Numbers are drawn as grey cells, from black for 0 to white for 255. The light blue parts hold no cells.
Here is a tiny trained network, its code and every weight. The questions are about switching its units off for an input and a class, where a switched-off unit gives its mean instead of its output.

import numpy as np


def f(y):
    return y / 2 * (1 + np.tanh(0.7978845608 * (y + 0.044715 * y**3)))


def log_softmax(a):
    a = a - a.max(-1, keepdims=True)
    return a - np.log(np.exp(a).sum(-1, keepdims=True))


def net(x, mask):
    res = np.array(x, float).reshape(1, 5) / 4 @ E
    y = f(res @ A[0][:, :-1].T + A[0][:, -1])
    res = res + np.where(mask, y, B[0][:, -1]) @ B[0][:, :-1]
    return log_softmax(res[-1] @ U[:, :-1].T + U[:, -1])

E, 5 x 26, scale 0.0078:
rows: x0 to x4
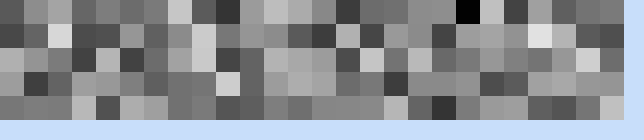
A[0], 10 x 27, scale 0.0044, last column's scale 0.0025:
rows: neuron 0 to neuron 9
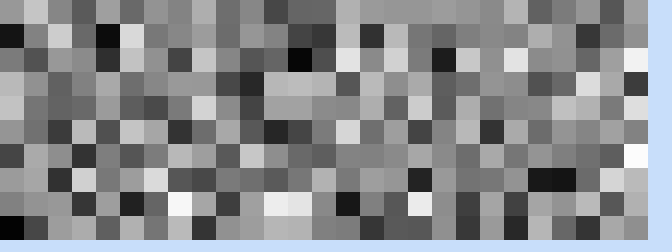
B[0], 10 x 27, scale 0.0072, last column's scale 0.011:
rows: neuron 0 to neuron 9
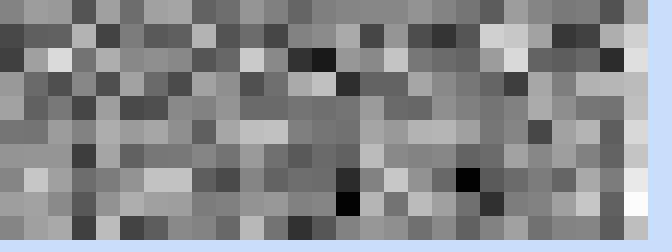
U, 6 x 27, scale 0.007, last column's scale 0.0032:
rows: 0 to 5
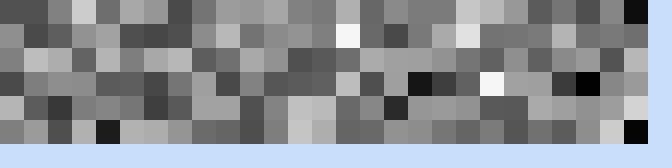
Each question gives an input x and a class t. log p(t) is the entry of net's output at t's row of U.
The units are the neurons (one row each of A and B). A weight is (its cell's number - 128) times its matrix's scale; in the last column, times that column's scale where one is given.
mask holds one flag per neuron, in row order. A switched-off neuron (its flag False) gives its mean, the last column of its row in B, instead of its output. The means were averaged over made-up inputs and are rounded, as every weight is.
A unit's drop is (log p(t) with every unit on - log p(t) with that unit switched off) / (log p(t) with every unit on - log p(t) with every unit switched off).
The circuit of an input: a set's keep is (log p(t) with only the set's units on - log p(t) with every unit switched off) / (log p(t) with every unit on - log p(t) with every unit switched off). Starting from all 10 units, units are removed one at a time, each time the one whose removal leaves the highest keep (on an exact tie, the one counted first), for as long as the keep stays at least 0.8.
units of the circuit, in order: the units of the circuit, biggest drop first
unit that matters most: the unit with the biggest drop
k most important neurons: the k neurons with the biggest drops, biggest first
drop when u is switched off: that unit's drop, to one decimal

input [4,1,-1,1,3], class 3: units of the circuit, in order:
(neuron 5; neuron 8)
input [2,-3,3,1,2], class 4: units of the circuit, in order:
(neuron 2; neuron 3)
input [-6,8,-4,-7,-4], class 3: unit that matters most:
neuron 1
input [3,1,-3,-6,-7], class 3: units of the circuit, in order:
(neuron 1; neuron 5)
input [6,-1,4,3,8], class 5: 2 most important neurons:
(neuron 3; neuron 2)
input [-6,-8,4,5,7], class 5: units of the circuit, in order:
(neuron 7; neuron 3)
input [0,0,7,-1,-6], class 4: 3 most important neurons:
(neuron 2; neuron 7; neuron 3)
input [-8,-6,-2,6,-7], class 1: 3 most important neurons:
(neuron 8; neuron 2; neuron 3)
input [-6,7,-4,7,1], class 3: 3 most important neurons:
(neuron 1; neuron 2; neuron 8)
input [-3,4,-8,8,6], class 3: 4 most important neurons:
(neuron 1; neuron 8; neuron 2; neuron 9)
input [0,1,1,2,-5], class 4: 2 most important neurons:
(neuron 2; neuron 7)
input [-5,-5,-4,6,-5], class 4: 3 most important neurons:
(neuron 2; neuron 9; neuron 8)
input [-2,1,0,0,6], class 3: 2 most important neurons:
(neuron 8; neuron 6)
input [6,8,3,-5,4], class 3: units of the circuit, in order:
(neuron 1)
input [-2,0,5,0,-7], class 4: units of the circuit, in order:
(neuron 2; neuron 7)
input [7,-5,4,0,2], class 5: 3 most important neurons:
(neuron 3; neuron 2; neuron 5)
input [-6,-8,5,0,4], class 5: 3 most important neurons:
(neuron 3; neuron 7; neuron 2)
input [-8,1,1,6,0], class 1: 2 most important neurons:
(neuron 7; neuron 8)
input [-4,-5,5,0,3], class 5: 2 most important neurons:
(neuron 7; neuron 3)
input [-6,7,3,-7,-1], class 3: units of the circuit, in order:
(neuron 1)
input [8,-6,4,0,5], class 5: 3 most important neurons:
(neuron 3; neuron 2; neuron 5)
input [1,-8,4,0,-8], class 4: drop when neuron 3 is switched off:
0.1
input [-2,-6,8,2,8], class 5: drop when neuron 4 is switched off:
-0.1
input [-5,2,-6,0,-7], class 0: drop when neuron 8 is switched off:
0.2
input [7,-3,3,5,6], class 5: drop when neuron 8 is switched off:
-0.1
